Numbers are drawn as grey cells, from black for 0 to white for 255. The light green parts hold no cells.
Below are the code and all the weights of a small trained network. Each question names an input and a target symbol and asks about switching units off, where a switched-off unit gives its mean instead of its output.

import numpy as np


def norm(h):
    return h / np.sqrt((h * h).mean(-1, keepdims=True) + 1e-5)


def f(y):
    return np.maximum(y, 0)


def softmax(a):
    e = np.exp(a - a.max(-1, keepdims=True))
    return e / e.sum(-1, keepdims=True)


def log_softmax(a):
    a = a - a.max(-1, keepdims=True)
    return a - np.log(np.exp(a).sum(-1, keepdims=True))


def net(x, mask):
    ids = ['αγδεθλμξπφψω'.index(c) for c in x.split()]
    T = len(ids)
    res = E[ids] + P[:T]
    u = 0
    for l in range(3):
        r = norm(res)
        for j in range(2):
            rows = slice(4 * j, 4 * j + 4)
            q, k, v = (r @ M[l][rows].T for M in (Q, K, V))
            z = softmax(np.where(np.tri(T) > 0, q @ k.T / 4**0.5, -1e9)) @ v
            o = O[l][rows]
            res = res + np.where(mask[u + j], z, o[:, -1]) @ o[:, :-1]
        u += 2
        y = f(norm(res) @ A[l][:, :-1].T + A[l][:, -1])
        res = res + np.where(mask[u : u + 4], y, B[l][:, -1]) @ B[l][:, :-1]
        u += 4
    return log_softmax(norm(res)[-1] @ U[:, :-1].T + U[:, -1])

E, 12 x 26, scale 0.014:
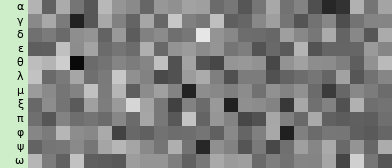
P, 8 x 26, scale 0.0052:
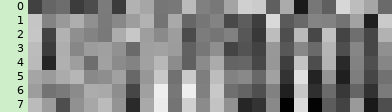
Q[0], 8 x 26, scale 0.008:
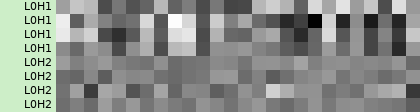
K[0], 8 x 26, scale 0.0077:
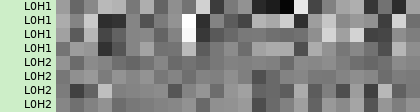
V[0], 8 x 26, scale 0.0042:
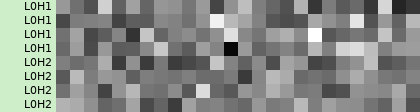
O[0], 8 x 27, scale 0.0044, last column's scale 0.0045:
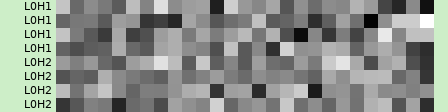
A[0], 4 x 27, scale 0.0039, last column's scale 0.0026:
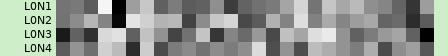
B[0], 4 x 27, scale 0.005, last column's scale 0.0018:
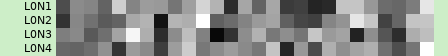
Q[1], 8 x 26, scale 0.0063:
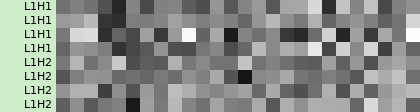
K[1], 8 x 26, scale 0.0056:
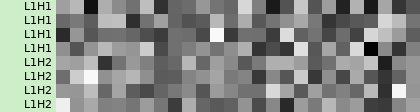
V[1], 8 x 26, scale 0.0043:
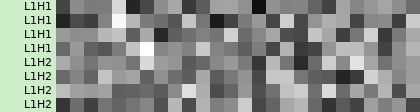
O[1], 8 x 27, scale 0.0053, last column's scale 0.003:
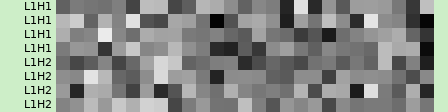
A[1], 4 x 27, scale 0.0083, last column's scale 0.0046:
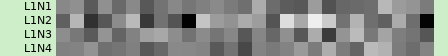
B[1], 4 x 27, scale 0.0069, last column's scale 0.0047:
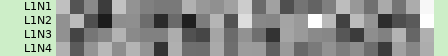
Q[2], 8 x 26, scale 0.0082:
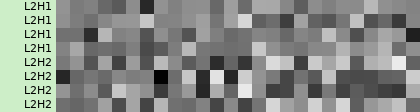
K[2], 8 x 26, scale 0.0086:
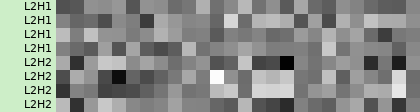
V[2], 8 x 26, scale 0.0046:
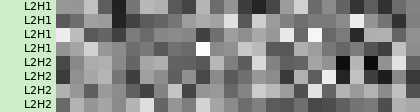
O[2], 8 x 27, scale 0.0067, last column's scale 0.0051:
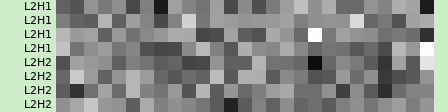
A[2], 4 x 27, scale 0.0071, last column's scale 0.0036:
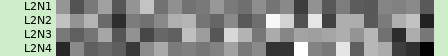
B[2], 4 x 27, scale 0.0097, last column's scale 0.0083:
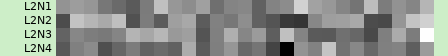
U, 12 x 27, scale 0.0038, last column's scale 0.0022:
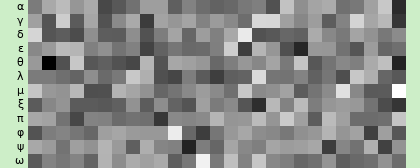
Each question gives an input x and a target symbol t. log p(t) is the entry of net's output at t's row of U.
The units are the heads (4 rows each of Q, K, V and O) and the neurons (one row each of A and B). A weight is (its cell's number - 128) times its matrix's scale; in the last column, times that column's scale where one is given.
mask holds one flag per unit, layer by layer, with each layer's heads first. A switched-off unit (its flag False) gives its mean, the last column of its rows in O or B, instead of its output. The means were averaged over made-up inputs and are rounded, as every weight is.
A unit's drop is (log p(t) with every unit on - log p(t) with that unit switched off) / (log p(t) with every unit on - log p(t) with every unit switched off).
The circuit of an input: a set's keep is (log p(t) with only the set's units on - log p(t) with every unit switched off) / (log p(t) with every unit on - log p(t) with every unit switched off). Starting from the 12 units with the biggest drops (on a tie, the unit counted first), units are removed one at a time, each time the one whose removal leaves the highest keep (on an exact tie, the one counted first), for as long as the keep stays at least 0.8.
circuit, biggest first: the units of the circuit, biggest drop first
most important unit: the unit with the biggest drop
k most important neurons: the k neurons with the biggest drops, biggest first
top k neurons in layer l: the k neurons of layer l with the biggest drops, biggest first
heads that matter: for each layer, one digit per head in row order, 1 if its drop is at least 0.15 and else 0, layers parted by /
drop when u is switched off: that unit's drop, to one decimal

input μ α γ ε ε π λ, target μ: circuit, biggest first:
L0H1
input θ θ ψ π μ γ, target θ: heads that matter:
11 / 01 / 01
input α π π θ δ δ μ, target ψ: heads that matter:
10 / 10 / 10
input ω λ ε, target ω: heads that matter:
10 / 00 / 00
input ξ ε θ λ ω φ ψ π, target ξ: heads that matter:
11 / 10 / 10
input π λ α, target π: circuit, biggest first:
L1N2; L1H2
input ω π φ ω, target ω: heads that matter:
10 / 00 / 00
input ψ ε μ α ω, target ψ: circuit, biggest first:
L1H1; L0H1
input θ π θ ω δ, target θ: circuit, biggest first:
L0H1; L1H2; L2H2
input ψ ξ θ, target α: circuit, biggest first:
L1H1; L2N2; L0H2
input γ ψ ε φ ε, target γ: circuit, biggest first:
L0H2; L1H2; L2H2
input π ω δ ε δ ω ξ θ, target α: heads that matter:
01 / 10 / 10
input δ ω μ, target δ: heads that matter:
10 / 00 / 00
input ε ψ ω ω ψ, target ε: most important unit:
L2H2
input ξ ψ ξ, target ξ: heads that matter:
00 / 00 / 00
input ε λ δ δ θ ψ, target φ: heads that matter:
11 / 10 / 10
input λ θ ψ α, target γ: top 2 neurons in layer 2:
L2N1; L2N2
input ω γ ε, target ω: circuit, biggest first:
L2N3; L0H1; L2H1
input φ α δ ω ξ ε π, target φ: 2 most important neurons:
L0N2; L0N1
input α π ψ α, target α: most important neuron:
L2N2
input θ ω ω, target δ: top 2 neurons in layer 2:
L2N3; L2N2
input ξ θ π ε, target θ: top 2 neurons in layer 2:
L2N2; L2N3
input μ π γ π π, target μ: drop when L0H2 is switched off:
0.1
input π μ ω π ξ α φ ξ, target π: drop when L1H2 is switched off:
0.1
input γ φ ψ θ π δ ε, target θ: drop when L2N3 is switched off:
0.2
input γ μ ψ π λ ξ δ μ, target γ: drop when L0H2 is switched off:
0.4
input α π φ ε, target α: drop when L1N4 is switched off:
0.0
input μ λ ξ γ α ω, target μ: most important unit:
L0H1
